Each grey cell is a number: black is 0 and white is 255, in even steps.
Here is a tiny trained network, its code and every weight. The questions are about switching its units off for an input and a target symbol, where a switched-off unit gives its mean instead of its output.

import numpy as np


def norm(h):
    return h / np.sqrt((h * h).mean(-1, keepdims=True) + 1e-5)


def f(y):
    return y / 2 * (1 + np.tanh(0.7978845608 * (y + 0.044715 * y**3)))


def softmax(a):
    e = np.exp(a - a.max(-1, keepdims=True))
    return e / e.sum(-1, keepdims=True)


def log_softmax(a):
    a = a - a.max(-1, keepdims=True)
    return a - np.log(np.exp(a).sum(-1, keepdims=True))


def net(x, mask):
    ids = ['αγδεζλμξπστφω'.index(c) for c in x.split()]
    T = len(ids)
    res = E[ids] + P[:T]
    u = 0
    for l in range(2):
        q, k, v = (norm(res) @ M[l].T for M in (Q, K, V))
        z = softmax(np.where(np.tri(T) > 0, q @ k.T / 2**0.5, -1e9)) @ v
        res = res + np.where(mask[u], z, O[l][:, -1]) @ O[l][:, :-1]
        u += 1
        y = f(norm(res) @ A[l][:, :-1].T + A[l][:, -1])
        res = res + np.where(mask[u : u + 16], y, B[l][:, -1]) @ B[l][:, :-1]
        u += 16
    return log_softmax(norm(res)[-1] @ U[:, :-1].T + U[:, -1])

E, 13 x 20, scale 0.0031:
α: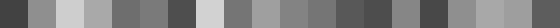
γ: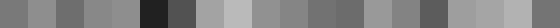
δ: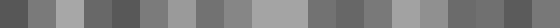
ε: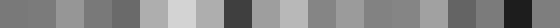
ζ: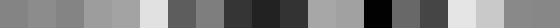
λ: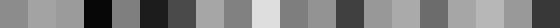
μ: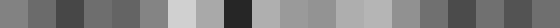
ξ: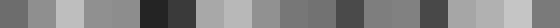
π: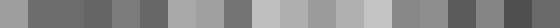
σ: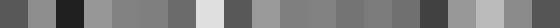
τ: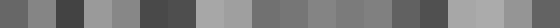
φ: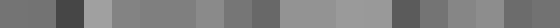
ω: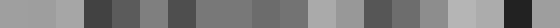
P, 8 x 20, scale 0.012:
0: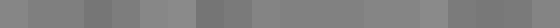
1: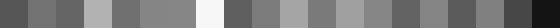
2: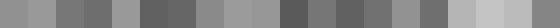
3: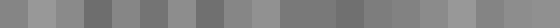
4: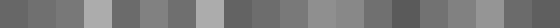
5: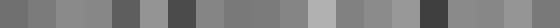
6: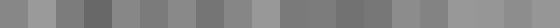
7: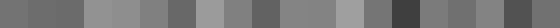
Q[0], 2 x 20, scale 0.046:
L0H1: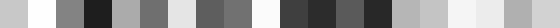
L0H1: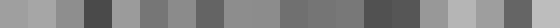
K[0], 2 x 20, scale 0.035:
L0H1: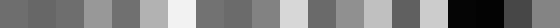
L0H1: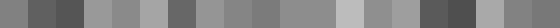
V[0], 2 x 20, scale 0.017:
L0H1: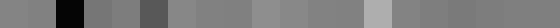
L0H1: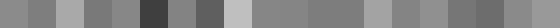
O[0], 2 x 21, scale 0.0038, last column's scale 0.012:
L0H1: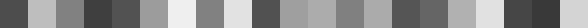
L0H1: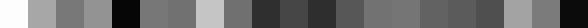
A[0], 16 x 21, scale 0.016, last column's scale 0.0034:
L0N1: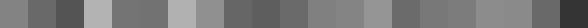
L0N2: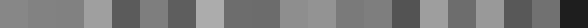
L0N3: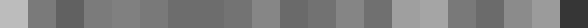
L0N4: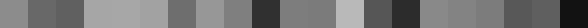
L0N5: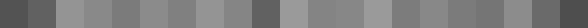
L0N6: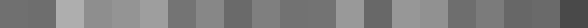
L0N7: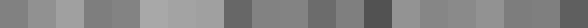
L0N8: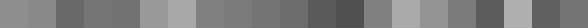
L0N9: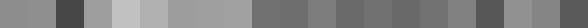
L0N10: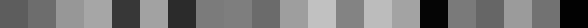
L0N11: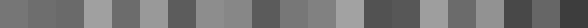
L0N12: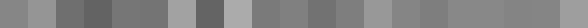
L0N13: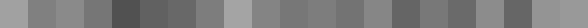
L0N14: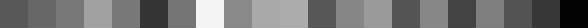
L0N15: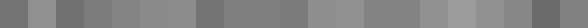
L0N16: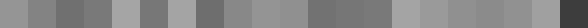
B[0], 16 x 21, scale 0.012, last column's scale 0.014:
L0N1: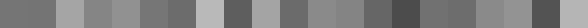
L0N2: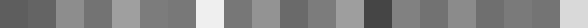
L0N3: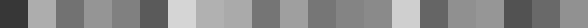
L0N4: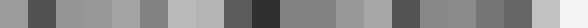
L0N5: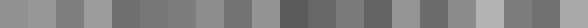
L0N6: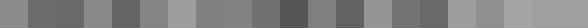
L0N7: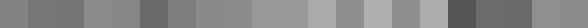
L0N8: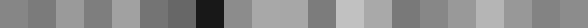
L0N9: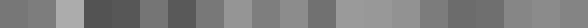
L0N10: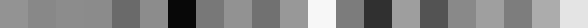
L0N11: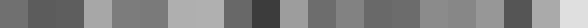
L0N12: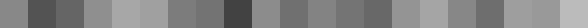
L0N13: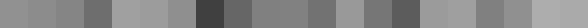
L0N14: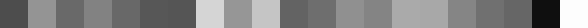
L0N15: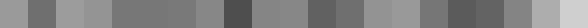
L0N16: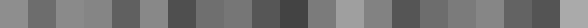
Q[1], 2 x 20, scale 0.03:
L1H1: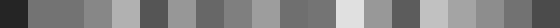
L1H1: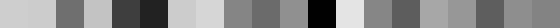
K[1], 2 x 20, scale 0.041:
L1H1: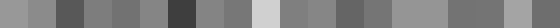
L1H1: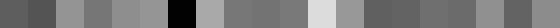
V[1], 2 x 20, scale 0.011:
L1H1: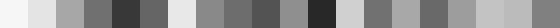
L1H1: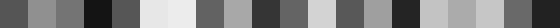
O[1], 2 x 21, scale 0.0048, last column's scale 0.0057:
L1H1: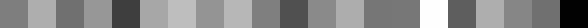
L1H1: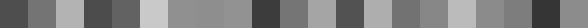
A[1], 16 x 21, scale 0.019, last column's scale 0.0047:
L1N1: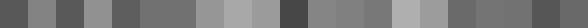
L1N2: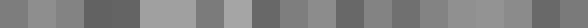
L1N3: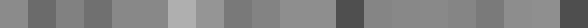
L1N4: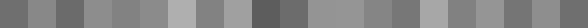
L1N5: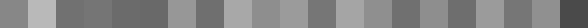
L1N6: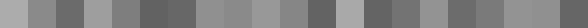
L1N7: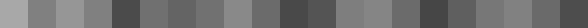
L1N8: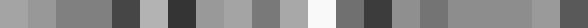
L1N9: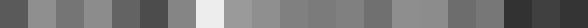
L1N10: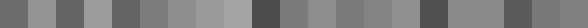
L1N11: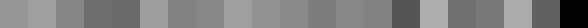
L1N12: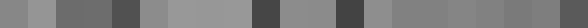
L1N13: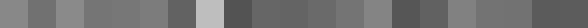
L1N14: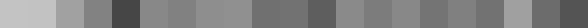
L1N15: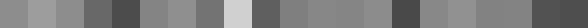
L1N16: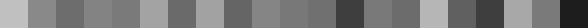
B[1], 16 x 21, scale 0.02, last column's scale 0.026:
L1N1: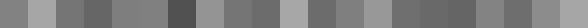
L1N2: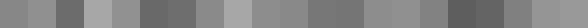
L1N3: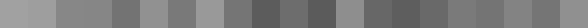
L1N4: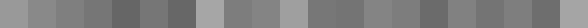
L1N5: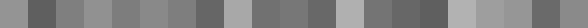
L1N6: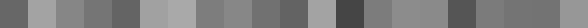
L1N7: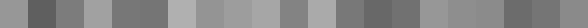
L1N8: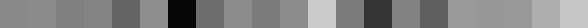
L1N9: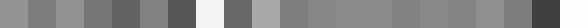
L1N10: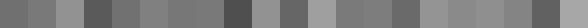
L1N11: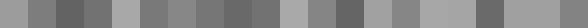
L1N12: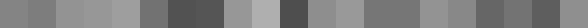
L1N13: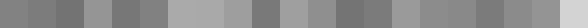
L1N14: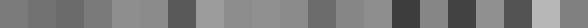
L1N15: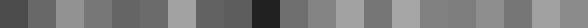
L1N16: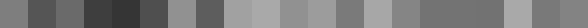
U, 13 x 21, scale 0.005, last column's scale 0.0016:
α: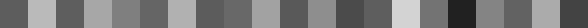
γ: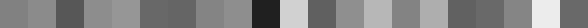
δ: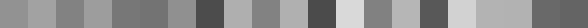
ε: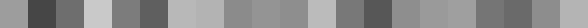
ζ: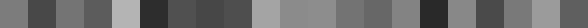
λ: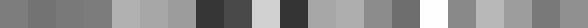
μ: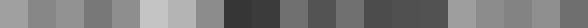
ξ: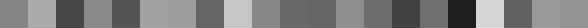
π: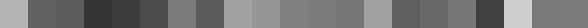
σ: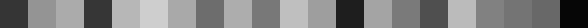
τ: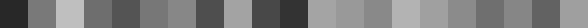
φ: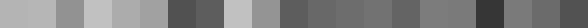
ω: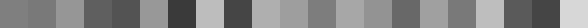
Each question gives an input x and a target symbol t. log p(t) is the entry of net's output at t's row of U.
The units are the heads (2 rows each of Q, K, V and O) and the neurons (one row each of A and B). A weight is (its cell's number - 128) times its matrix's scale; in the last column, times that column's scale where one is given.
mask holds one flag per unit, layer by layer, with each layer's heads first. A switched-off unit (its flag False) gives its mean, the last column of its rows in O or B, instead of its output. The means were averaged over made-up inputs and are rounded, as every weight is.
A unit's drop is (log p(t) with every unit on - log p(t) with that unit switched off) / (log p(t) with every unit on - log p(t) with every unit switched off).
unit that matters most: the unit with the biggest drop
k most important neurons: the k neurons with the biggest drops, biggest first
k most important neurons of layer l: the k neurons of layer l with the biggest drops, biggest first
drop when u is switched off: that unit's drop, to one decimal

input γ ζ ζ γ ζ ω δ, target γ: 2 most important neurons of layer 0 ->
L0N14, L0N10
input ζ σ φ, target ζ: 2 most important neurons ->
L1N9, L0N14
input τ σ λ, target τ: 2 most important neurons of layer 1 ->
L1N15, L1N9
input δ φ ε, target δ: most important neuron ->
L0N8
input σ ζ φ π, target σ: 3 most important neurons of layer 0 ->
L0N10, L0N14, L0N4
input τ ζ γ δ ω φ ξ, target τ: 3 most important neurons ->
L0N14, L0N10, L1N15
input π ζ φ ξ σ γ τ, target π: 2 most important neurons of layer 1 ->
L1N16, L1N9
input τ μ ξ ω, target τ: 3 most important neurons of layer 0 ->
L0N14, L0N10, L0N4
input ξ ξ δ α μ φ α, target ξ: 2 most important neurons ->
L0N14, L1N9
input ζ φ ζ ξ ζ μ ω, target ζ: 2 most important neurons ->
L1N9, L0N10
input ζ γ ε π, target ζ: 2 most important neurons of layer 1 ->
L1N9, L1N13
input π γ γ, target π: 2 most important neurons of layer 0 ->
L0N12, L0N10
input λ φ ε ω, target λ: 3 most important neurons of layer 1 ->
L1N9, L1N8, L1N13
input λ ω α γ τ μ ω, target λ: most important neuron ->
L0N14
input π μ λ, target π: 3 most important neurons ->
L0N12, L1N16, L0N10
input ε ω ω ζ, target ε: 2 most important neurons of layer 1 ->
L1N7, L1N9
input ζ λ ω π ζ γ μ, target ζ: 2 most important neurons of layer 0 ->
L0N10, L0N4
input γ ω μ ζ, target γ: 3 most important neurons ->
L0N14, L0N10, L1N9
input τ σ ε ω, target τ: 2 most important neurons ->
L0N14, L0N10
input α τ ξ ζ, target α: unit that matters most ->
L1H1
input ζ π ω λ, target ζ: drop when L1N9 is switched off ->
0.5
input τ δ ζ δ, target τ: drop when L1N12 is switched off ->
0.1
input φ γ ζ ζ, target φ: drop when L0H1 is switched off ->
1.1
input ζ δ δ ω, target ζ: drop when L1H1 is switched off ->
0.3
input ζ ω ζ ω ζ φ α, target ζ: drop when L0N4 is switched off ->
0.1
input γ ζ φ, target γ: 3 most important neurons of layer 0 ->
L0N14, L0N10, L0N2
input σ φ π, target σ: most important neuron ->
L0N14
